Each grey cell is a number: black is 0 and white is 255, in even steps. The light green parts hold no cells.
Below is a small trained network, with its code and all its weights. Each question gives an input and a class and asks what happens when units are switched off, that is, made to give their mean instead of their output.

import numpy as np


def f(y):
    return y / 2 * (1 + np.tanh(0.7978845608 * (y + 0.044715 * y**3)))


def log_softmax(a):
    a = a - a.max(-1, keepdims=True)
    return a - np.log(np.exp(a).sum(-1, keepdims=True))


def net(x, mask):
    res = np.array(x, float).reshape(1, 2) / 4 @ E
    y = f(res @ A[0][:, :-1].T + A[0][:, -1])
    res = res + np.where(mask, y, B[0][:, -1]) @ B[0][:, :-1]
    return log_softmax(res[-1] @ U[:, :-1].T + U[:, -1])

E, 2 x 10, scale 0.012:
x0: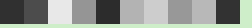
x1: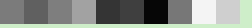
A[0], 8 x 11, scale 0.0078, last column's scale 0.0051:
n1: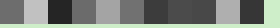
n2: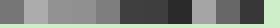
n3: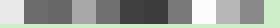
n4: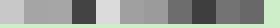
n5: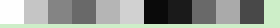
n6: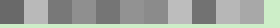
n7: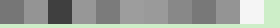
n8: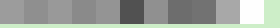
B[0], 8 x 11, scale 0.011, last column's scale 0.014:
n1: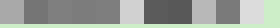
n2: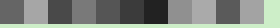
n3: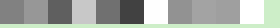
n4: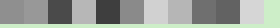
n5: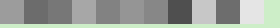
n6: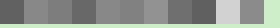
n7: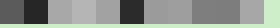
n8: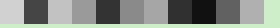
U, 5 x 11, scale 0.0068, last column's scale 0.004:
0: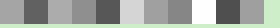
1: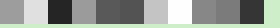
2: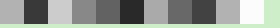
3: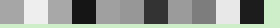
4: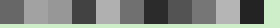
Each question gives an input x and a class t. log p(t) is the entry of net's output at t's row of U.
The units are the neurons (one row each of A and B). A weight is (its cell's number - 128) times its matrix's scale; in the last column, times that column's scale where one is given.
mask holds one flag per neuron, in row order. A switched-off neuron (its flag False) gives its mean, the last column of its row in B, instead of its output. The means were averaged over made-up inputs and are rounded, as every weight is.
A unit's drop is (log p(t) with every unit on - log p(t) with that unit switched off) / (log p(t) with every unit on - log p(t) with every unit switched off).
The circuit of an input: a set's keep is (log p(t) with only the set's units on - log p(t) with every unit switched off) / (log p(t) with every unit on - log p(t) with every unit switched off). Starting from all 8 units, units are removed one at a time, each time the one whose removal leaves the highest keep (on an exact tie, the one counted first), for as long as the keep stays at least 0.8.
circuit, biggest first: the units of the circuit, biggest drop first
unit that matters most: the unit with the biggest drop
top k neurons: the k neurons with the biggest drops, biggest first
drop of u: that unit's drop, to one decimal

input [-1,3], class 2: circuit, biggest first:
n4, n1
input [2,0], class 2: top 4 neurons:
n1, n5, n4, n2
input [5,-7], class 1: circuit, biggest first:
n1, n4
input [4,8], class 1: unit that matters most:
n3
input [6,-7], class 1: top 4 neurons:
n1, n5, n4, n8
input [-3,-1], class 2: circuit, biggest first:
n8, n2
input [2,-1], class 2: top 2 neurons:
n1, n5
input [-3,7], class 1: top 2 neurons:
n3, n2
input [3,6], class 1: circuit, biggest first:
n3, n1
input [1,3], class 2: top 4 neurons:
n4, n1, n5, n2
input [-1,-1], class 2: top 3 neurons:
n1, n3, n5
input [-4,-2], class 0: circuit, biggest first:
n1, n3
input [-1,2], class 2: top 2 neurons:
n4, n1
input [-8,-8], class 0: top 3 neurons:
n1, n5, n3
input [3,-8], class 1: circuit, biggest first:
n4
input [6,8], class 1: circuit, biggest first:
n3, n1
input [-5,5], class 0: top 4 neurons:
n1, n5, n4, n8
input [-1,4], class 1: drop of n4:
-0.2
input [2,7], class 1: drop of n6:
0.0
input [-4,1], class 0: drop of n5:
0.4
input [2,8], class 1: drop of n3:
0.1
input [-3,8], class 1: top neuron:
n3
